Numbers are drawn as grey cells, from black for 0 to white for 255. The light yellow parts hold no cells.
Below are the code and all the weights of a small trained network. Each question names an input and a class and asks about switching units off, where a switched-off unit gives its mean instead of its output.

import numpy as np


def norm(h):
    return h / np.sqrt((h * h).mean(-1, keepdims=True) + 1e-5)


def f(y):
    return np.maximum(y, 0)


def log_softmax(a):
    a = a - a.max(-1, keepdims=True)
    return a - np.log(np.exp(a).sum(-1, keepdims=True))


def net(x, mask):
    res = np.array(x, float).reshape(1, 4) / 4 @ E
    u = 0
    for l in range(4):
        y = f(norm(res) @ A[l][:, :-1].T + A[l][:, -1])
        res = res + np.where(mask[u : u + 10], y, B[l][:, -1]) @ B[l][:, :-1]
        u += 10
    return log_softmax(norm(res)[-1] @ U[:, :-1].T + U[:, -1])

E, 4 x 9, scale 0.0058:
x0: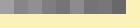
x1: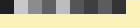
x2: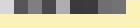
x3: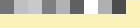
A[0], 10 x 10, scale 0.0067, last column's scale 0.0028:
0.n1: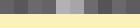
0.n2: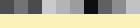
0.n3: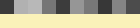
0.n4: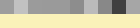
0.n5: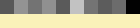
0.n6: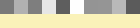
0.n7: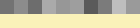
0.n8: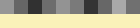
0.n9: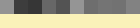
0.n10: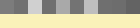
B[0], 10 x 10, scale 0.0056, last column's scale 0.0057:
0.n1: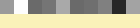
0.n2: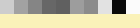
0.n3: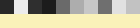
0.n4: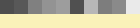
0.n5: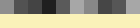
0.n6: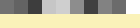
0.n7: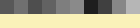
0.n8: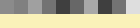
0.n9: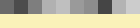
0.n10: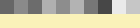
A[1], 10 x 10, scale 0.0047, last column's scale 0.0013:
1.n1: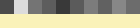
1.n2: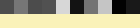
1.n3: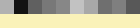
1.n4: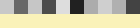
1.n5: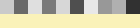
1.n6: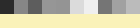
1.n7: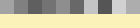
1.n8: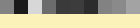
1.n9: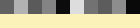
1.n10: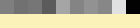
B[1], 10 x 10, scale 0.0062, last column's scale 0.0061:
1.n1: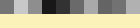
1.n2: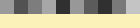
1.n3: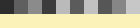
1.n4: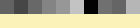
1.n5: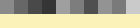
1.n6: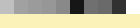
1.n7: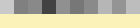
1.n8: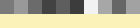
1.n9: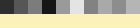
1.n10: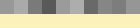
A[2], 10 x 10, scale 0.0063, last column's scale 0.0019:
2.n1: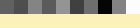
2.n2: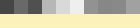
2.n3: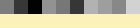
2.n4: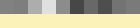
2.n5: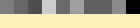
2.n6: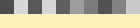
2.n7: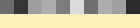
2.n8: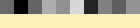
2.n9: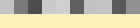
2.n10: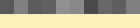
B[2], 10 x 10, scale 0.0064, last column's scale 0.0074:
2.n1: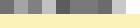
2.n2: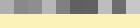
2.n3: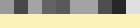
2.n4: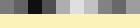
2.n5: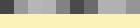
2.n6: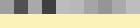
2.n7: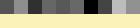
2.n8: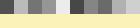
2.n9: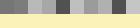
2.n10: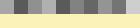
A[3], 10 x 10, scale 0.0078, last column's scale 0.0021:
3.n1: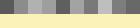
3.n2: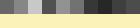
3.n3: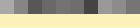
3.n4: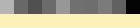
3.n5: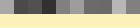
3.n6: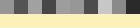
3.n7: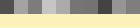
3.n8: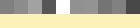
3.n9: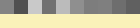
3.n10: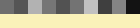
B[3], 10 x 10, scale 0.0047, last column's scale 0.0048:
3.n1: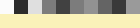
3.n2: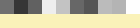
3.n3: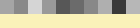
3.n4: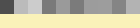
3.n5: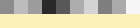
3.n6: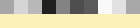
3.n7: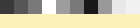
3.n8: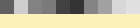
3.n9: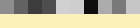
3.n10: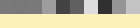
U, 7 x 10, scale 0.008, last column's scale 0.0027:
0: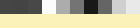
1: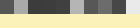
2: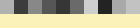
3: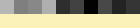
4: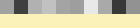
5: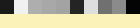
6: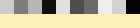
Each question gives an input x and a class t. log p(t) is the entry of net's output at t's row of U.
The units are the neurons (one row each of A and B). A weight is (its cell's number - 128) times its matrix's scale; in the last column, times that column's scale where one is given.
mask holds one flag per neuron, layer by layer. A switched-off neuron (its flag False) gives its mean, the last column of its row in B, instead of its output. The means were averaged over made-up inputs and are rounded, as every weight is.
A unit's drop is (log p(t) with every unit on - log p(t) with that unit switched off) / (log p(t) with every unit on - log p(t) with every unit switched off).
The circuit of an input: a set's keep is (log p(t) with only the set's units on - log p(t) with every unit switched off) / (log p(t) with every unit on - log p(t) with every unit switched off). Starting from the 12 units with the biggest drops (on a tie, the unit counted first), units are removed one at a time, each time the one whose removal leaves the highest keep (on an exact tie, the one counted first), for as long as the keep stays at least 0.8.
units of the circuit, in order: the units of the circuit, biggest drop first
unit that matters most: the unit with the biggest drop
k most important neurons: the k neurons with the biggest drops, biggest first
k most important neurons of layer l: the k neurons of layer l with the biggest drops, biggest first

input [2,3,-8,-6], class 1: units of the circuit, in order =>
[0.n2]
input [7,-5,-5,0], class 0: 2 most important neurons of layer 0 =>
[0.n6; 0.n2]
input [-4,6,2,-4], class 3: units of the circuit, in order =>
[0.n2; 1.n2]
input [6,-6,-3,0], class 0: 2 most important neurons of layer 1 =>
[1.n8; 1.n1]
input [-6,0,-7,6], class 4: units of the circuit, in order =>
[2.n8; 3.n1]
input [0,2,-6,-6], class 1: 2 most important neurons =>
[0.n3; 0.n2]
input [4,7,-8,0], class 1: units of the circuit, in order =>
[2.n8; 0.n5]
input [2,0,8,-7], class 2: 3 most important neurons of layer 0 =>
[0.n8; 0.n6; 0.n9]
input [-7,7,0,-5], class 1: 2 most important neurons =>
[1.n6; 0.n3]
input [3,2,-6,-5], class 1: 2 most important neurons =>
[0.n3; 0.n2]
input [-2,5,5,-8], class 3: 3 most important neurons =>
[0.n2; 0.n8; 0.n6]
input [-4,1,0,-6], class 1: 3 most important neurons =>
[0.n6; 0.n8; 0.n2]
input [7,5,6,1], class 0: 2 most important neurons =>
[3.n2; 1.n6]
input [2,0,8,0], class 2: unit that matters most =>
1.n8
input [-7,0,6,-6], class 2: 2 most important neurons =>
[0.n8; 1.n8]
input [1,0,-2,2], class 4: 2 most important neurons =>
[2.n9; 0.n6]
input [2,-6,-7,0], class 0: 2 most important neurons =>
[0.n6; 2.n8]
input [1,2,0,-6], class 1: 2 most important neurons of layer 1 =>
[1.n6; 1.n9]
